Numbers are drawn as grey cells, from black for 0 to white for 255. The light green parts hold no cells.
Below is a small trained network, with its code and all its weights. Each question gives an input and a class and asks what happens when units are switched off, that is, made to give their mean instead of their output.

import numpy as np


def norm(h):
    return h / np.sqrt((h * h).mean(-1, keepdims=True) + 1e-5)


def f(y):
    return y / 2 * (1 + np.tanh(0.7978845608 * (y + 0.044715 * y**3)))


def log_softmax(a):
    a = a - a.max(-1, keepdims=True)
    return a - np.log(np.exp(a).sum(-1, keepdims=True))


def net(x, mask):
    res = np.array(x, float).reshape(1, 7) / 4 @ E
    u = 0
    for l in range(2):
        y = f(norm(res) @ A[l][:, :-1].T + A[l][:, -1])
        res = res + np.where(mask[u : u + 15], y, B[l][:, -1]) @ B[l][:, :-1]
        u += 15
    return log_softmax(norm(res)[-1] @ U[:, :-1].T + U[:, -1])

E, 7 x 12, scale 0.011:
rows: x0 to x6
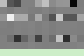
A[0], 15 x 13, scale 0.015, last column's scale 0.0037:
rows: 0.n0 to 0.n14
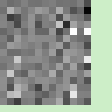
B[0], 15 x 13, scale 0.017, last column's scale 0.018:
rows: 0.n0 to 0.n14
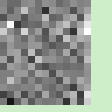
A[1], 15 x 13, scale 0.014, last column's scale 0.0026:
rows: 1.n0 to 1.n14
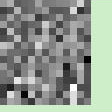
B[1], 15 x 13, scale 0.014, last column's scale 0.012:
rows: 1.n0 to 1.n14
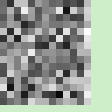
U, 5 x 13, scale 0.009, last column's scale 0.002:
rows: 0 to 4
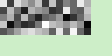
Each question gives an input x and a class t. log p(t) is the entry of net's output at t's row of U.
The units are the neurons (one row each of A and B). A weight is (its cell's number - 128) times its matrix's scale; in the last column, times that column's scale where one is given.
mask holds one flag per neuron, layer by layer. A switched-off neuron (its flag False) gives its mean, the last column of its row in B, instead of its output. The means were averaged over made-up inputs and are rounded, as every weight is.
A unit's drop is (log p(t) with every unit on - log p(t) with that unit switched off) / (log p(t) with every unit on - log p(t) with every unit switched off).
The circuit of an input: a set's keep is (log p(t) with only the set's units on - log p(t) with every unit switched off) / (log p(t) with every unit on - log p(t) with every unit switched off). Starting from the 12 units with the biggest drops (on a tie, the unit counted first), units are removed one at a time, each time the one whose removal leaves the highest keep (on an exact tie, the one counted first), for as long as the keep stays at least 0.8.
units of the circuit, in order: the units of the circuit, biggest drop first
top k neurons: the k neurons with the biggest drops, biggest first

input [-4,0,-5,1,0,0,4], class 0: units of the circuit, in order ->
[0.n4]
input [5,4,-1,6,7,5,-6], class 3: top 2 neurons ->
[0.n4 0.n14]
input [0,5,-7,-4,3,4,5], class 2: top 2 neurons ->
[0.n4 0.n13]
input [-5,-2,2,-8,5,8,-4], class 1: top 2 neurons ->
[0.n3 0.n13]
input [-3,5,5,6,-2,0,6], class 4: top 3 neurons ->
[1.n1 0.n3 1.n12]
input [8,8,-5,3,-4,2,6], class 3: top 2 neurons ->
[1.n12 0.n3]
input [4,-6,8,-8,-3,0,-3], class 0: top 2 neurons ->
[0.n3 1.n11]
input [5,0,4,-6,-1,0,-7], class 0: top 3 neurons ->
[0.n3 1.n11 0.n14]
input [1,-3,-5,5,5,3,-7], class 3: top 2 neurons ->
[0.n2 0.n14]
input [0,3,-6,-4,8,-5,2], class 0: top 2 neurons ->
[0.n13 0.n4]
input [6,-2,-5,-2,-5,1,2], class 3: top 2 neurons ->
[1.n12 0.n3]
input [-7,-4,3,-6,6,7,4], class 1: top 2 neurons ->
[0.n13 0.n3]
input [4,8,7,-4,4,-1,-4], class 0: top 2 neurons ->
[0.n3 1.n11]
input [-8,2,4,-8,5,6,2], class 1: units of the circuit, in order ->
[0.n13]
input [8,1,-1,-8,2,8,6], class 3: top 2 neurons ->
[0.n4 0.n14]
